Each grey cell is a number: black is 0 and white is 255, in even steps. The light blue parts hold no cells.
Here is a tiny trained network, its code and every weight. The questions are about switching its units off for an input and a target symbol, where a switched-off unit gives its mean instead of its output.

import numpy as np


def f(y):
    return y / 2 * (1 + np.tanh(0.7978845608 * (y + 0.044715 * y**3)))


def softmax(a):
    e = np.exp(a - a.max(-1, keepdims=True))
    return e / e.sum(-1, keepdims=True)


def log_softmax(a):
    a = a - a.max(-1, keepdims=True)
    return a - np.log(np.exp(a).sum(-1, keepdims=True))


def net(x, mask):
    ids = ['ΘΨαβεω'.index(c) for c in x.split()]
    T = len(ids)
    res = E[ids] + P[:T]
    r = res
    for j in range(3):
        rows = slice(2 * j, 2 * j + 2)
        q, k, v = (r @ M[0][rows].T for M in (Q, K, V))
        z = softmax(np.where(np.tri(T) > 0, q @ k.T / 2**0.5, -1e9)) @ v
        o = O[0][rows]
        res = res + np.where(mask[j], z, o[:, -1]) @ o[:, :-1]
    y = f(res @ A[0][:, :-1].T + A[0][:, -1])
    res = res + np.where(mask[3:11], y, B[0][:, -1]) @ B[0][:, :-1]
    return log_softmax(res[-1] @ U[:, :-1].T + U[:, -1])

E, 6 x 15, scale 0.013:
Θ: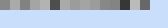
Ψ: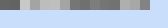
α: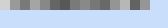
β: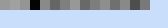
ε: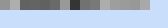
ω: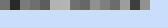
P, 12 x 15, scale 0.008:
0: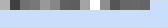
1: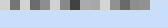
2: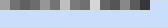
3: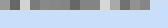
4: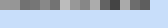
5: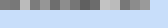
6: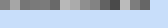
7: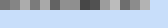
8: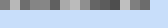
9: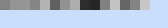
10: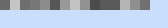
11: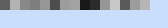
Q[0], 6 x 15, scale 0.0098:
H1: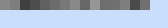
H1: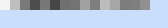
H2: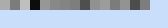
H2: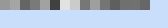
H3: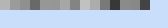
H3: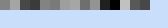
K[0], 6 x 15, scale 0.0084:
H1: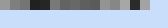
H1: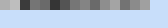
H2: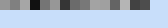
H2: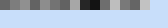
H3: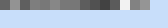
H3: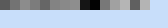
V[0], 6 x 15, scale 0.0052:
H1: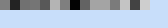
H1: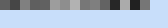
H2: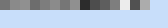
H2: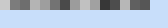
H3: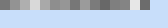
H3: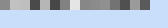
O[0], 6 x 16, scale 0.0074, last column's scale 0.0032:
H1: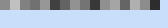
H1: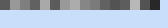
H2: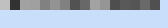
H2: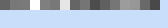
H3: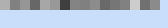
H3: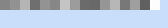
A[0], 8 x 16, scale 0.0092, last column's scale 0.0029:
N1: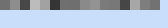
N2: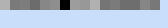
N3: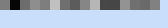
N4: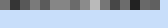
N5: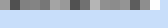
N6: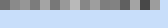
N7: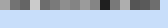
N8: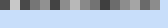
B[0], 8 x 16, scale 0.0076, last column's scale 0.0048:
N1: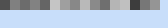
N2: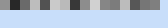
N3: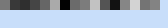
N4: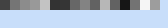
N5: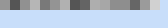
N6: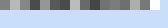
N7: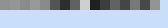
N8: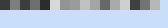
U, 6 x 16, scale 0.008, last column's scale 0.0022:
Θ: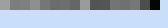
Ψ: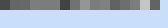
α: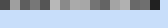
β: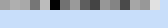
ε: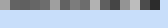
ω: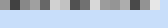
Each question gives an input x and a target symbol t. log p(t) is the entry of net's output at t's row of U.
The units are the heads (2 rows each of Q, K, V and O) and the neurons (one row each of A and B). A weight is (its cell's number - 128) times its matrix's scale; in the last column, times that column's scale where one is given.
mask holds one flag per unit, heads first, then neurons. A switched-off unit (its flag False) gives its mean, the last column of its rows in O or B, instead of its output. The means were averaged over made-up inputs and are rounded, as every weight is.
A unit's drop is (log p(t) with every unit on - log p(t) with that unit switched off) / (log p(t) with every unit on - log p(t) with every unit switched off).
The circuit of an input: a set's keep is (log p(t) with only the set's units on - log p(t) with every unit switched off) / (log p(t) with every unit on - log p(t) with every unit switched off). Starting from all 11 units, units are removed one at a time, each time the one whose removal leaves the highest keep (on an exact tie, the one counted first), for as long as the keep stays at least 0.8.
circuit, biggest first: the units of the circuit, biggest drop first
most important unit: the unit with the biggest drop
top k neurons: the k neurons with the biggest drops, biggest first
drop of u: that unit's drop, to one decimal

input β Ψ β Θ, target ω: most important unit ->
H1
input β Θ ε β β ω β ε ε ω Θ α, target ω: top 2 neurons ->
[N6; N2]
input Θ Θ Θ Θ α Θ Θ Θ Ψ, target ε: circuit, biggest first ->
[H1; N3]
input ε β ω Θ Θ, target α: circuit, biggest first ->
[H2; N8]
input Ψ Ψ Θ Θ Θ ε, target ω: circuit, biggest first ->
[H1; N5]
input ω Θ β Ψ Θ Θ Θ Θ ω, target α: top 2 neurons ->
[N8; N5]
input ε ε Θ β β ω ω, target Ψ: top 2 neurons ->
[N4; N3]
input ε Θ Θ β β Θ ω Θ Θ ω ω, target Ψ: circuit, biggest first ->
[H3; N4]
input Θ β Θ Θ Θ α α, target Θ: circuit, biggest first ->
[N7; H2]
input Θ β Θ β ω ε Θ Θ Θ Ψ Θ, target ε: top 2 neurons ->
[N3; N2]
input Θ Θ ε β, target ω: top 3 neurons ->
[N2; N6; N4]
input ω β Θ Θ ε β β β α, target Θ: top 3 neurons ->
[N7; N6; N4]
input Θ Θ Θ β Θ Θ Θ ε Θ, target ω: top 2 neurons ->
[N2; N5]
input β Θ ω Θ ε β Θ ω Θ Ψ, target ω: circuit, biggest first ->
[H1]
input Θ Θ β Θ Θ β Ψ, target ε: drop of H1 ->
0.2
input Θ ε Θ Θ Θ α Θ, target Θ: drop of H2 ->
0.4
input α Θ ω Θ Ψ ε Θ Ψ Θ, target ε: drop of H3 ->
0.5
